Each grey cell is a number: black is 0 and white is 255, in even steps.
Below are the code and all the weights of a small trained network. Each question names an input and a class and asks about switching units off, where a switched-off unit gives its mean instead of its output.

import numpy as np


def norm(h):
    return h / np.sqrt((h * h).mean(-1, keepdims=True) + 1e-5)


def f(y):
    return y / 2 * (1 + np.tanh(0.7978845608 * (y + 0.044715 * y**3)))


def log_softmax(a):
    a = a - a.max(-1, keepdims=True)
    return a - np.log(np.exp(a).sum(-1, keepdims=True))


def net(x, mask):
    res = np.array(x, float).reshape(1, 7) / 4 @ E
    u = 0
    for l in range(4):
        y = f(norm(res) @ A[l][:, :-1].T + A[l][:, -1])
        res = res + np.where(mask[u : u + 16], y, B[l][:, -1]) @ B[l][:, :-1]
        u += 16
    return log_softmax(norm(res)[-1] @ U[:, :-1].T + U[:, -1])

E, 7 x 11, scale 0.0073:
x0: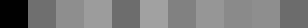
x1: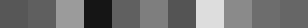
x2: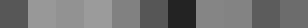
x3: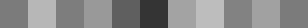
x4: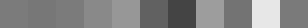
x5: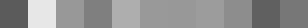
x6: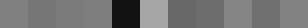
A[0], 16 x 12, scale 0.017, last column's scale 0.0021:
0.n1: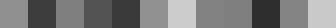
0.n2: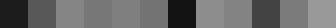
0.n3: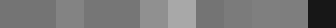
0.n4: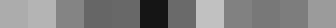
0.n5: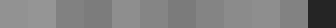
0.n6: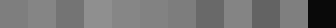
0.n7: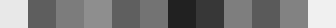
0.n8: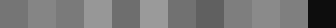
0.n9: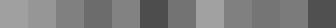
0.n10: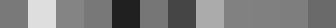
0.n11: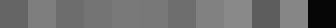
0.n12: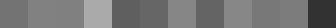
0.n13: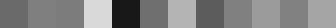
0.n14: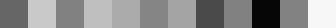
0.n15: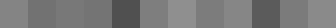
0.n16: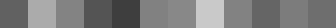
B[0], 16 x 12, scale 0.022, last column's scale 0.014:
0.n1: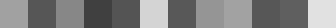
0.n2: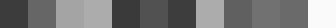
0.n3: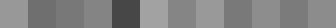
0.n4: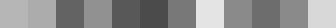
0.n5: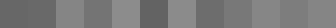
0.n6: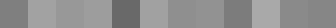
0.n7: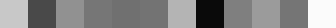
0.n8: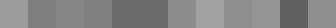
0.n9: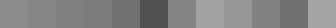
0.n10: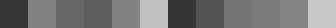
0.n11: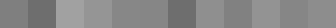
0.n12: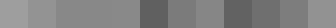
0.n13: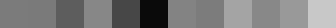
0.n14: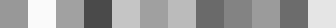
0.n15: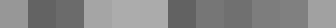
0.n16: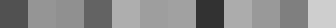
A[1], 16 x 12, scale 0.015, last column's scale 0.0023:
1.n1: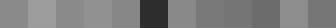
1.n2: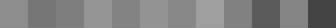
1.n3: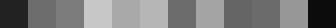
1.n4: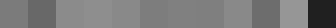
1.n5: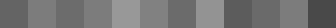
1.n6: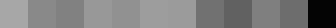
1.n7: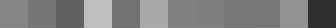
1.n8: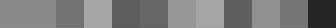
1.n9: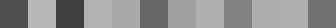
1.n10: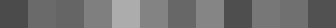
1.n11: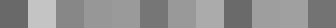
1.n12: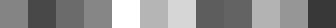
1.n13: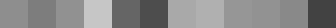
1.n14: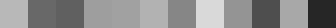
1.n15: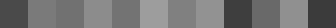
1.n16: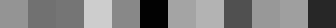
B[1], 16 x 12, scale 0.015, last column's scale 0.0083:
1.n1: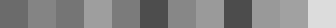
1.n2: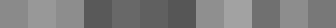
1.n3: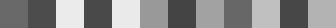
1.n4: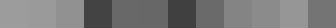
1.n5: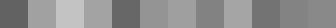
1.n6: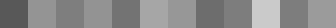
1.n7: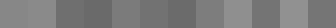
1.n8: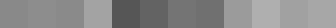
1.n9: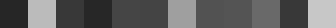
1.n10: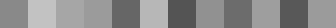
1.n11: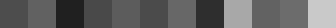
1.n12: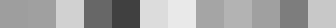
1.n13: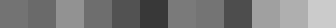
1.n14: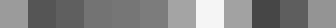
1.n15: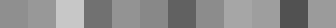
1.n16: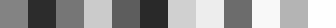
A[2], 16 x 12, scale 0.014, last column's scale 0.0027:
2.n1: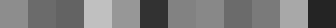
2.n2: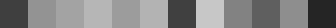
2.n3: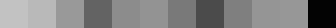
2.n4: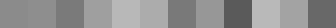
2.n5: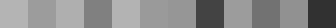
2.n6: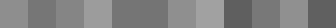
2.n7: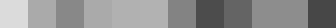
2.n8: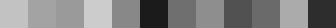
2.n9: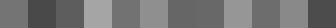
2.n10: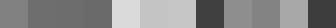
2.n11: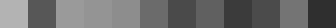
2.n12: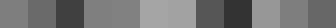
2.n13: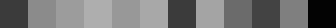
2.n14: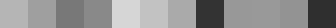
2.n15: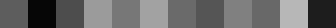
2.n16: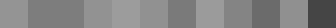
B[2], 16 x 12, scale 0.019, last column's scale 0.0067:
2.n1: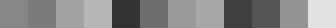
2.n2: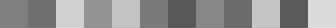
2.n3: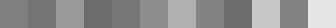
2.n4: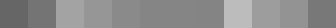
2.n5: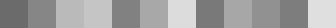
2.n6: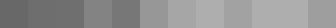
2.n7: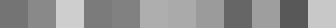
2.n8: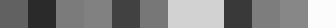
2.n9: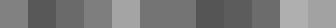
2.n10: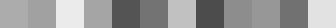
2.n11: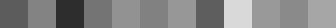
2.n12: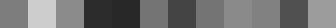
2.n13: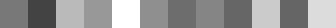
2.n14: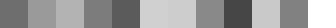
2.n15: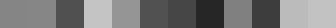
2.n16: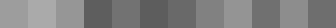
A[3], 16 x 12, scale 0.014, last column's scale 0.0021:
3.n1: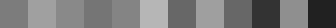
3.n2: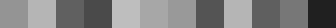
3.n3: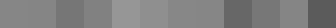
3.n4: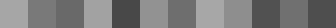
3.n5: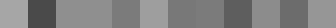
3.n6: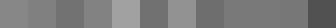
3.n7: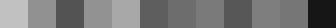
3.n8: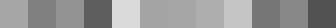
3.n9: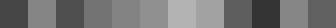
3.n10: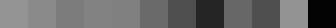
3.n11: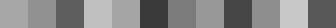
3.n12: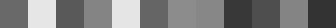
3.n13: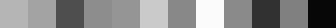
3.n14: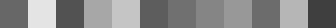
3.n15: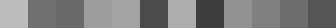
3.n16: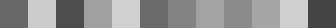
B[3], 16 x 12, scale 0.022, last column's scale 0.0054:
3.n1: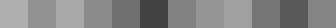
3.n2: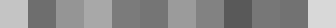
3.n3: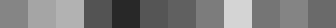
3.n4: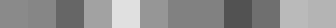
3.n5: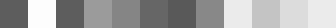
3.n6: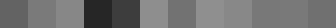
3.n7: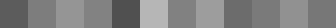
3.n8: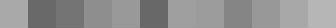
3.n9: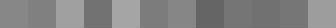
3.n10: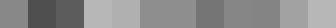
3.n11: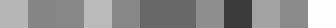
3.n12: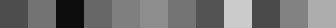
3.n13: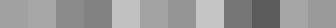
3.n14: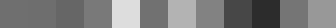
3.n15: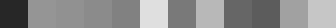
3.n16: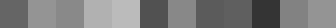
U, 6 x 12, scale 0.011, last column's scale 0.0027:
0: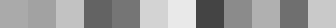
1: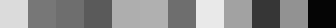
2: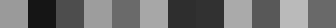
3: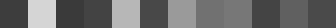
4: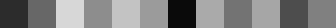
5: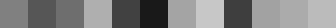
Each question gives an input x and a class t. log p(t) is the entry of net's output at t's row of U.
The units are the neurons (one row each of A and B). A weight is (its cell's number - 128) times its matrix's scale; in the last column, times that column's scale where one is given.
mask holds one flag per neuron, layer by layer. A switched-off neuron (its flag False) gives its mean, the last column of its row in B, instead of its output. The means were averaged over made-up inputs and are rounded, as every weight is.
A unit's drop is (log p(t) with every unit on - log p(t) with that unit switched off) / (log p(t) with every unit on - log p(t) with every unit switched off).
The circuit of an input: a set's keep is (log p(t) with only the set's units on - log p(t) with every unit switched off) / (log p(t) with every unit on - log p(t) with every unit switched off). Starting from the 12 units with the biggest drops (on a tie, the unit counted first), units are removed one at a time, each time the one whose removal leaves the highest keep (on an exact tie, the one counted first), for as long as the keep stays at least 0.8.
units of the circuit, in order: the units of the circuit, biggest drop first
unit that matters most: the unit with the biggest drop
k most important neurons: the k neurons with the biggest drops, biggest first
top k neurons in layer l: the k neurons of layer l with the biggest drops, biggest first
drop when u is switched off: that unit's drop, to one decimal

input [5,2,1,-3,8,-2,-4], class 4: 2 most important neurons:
[0.n7 0.n4]
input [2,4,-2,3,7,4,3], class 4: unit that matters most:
0.n10
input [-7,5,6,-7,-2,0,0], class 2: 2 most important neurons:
[0.n2 0.n7]
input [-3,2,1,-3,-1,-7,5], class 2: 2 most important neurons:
[0.n14 0.n1]
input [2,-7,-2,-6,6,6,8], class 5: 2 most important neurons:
[0.n13 0.n1]
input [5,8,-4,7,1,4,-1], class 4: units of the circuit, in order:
[0.n10 0.n7]
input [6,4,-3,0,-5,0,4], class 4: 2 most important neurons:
[0.n7 0.n2]
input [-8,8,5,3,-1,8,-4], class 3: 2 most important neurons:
[0.n10 0.n16]
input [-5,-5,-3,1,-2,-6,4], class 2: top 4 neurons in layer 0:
[0.n14 0.n13 0.n16 0.n1]
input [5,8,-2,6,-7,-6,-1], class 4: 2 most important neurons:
[0.n7 0.n2]
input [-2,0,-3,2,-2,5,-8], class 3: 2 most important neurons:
[0.n7 0.n14]
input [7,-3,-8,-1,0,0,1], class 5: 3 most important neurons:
[0.n13 0.n10 0.n16]
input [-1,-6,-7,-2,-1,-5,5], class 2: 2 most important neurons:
[0.n14 0.n13]
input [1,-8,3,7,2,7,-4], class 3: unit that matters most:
0.n14
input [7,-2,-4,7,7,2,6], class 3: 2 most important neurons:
[0.n10 0.n13]
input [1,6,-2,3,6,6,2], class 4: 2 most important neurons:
[0.n10 0.n14]
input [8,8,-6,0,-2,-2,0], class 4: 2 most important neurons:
[0.n7 0.n2]
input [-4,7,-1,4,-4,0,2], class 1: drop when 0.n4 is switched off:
0.5
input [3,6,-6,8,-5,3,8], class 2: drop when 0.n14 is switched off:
0.4
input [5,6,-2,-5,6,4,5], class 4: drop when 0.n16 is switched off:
0.0
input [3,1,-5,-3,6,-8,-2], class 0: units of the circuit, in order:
[0.n2]
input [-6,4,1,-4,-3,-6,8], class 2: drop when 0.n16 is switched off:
0.1
